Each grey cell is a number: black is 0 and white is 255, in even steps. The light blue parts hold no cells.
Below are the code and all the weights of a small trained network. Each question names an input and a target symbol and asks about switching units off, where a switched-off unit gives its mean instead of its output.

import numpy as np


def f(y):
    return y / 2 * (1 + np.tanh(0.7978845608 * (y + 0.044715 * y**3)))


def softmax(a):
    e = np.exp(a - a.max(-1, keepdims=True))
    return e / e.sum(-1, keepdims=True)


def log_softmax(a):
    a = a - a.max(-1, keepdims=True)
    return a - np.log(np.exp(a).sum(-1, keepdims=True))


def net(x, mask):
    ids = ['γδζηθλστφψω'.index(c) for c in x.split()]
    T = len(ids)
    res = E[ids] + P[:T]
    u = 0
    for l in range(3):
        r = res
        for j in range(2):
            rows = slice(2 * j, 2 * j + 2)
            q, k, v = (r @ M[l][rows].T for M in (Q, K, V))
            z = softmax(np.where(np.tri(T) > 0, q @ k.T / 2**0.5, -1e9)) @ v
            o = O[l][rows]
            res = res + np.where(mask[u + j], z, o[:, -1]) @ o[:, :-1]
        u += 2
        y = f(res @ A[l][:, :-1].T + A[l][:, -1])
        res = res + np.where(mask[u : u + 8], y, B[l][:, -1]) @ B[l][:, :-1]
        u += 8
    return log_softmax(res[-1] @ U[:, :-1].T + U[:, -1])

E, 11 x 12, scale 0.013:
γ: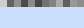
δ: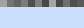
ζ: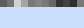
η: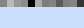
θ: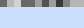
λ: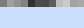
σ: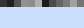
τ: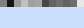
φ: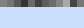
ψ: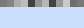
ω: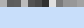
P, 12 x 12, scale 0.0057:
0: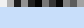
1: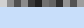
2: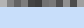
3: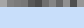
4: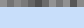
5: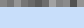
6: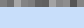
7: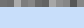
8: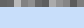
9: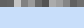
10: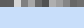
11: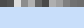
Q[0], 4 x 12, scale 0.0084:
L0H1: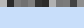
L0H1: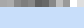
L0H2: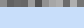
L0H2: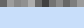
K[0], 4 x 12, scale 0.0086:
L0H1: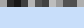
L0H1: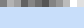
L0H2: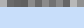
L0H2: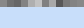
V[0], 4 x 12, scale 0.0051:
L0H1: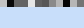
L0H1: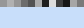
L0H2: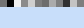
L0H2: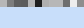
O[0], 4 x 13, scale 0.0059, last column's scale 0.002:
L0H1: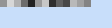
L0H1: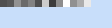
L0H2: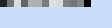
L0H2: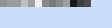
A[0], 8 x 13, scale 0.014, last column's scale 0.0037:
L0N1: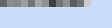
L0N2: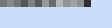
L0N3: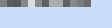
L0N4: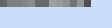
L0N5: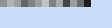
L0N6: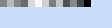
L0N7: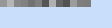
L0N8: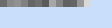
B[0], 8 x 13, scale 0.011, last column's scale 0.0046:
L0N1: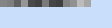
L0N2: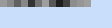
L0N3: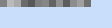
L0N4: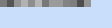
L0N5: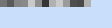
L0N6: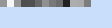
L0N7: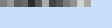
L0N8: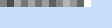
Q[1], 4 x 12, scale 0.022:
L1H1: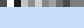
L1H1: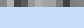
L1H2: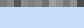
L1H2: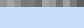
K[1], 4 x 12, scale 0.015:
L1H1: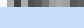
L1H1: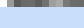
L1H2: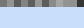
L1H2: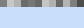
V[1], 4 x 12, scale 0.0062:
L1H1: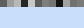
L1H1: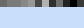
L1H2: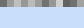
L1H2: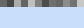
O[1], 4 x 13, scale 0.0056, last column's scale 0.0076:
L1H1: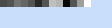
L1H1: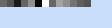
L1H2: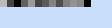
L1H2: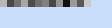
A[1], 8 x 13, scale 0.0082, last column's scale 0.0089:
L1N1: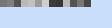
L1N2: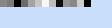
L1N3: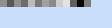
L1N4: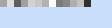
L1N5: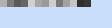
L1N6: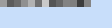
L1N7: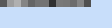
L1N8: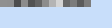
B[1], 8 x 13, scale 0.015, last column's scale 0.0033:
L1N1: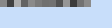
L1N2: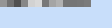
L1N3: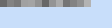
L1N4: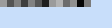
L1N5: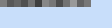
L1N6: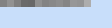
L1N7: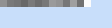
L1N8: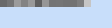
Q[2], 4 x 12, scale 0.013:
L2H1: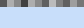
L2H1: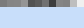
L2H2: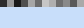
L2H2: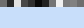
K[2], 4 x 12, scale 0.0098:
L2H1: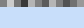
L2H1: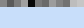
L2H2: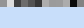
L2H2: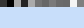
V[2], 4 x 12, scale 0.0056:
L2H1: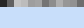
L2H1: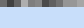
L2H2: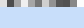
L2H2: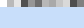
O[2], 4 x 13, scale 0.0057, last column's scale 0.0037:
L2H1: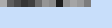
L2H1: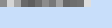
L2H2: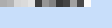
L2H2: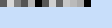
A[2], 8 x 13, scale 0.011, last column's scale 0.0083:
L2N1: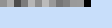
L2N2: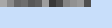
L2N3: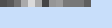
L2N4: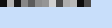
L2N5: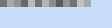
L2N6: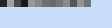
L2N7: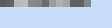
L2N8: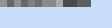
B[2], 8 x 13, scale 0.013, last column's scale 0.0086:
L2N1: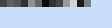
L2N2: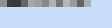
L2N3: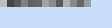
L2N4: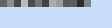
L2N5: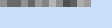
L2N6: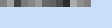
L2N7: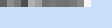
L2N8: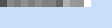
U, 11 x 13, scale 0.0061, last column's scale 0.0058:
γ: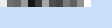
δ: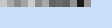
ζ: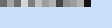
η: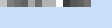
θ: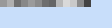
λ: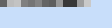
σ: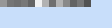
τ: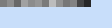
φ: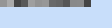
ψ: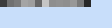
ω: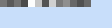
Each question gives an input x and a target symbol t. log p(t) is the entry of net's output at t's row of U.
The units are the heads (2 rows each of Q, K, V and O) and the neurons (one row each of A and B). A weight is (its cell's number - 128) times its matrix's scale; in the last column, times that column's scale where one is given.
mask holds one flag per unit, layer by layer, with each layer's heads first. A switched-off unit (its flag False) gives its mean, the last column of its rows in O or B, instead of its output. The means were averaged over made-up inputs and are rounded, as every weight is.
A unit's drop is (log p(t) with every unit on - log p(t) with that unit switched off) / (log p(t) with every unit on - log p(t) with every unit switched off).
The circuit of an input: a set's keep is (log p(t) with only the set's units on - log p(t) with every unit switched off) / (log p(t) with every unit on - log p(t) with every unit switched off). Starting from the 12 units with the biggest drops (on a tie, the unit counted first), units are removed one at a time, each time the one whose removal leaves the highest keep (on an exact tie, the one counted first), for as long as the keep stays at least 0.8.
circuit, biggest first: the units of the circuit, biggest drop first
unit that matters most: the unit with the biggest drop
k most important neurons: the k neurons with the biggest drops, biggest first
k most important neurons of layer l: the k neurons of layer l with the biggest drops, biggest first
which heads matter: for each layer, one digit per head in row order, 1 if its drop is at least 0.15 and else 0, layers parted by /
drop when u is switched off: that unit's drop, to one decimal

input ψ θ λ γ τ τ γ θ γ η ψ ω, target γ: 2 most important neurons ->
(L0N7, L0N5)
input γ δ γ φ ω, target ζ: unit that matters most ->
L0N8
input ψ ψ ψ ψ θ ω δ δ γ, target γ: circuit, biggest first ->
(L0H1, L0N2)
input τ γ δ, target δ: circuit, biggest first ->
(L2H2, L1H1)
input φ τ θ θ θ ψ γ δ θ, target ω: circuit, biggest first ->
(L0H1, L0N4, L2N7)
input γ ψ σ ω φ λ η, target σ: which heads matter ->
00 / 00 / 01
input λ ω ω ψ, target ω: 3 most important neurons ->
(L1N1, L2N2, L2N7)
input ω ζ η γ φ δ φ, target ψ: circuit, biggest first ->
(L1H1, L2N8)
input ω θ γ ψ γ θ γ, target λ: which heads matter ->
00 / 10 / 00
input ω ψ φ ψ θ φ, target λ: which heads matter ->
01 / 10 / 00
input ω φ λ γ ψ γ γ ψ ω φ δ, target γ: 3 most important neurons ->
(L0N7, L2N7, L0N5)
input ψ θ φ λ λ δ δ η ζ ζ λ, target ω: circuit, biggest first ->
(L0H1, L2N7)
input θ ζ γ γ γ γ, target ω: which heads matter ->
01 / 00 / 00
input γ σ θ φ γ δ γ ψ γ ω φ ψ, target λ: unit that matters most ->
L0N1
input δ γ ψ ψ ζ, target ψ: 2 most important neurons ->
(L2N8, L2N2)
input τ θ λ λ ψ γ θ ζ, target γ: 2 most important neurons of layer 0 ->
(L0N1, L0N5)
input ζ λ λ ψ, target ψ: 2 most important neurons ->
(L1N8, L2N8)
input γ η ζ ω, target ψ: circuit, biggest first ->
(L1H1, L1N8, L2N8)
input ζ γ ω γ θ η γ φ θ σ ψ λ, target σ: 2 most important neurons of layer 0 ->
(L0N2, L0N4)
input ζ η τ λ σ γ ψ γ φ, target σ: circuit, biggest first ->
(L2H2)
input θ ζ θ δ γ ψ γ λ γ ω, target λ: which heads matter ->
11 / 10 / 00
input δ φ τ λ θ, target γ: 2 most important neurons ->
(L0N7, L2N7)
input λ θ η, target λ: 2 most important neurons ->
(L0N7, L2N2)
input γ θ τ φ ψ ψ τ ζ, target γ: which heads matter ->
10 / 11 / 00
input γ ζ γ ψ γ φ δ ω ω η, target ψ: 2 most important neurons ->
(L1N8, L2N8)
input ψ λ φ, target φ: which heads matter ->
10 / 11 / 01
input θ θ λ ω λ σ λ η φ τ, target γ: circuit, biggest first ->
(L2N3)
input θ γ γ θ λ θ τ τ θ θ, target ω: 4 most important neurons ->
(L0N4, L2N7, L0N8, L0N1)
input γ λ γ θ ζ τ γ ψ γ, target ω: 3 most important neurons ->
(L0N5, L2N7, L0N1)
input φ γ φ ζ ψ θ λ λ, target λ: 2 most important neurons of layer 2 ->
(L2N2, L2N3)
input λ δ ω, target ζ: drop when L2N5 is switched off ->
0.3
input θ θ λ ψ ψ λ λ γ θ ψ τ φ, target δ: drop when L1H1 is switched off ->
0.2
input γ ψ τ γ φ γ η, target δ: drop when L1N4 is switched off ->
0.0
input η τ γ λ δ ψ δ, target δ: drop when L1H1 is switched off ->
0.3
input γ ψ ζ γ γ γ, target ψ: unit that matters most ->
L1H1
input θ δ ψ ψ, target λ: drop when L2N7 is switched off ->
0.1
